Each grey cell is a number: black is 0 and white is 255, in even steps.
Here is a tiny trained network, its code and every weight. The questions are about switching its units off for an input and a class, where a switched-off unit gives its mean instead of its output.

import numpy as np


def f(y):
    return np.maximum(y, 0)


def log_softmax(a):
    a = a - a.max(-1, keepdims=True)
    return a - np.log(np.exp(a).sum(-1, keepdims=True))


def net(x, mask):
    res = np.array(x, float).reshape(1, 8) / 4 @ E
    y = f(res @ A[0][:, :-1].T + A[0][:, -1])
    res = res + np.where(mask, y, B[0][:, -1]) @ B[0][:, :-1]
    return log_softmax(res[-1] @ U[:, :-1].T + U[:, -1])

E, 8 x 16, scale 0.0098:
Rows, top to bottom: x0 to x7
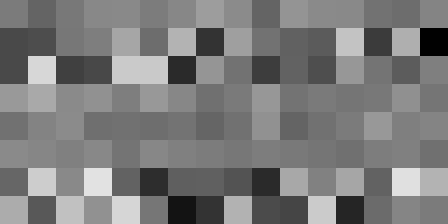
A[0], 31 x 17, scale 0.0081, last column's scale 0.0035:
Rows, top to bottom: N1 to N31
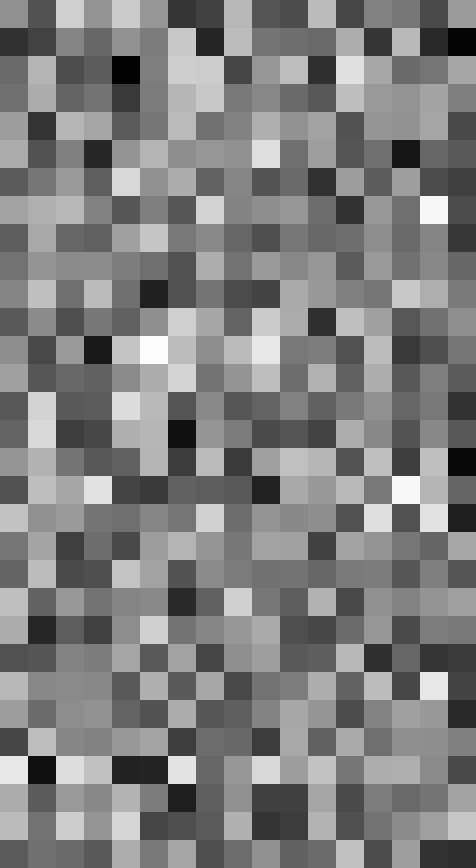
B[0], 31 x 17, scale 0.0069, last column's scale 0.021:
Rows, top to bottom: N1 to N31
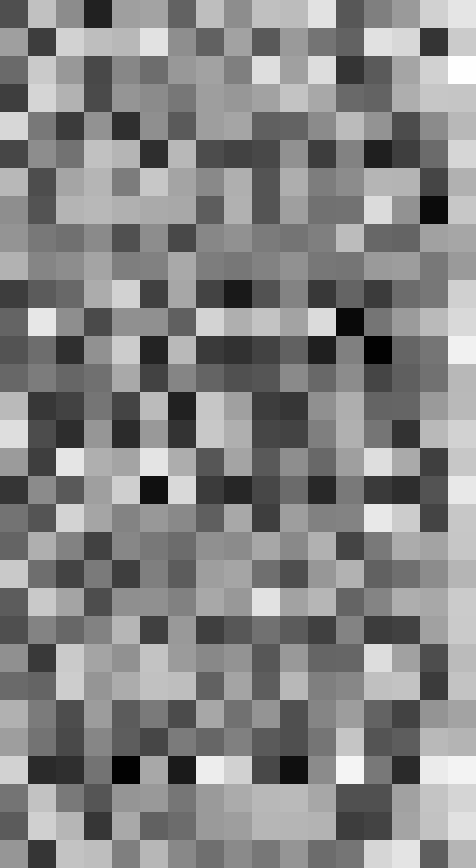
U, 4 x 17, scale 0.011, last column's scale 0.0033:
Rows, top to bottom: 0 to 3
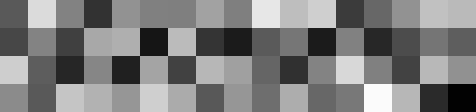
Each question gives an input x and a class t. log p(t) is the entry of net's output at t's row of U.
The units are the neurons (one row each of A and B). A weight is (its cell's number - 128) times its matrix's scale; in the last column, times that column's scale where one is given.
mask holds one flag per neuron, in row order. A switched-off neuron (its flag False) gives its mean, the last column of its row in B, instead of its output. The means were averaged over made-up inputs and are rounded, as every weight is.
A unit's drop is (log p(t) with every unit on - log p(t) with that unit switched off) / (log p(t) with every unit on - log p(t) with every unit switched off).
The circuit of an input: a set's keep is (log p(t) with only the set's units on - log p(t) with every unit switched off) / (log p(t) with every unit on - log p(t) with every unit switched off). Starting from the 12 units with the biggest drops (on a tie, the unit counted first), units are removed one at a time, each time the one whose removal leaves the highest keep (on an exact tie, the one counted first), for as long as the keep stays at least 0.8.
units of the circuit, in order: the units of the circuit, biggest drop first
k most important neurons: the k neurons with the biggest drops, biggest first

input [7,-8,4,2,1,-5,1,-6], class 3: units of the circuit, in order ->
N17
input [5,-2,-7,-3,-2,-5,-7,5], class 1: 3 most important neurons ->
N13; N6; N14
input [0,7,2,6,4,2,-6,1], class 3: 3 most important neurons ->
N2; N24; N31
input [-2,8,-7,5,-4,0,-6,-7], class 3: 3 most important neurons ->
N2; N24; N31
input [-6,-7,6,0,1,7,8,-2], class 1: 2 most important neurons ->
N18; N11
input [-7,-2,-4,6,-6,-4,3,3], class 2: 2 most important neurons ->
N28; N3
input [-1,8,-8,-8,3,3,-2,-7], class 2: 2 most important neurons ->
N28; N5
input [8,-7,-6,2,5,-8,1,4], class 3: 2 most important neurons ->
N8; N25
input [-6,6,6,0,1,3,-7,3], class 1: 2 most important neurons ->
N13; N28
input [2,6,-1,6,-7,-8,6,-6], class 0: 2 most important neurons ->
N3; N13
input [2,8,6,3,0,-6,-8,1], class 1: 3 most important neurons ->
N13; N23; N6
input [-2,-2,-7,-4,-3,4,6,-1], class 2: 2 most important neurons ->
N28; N13
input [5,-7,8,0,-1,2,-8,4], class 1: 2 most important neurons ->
N13; N6
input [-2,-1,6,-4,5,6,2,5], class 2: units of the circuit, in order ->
N16
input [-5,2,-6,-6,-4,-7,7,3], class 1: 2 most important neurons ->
N18; N11
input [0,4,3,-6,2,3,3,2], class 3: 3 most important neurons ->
N28; N13; N6
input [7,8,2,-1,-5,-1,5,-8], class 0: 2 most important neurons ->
N3; N12
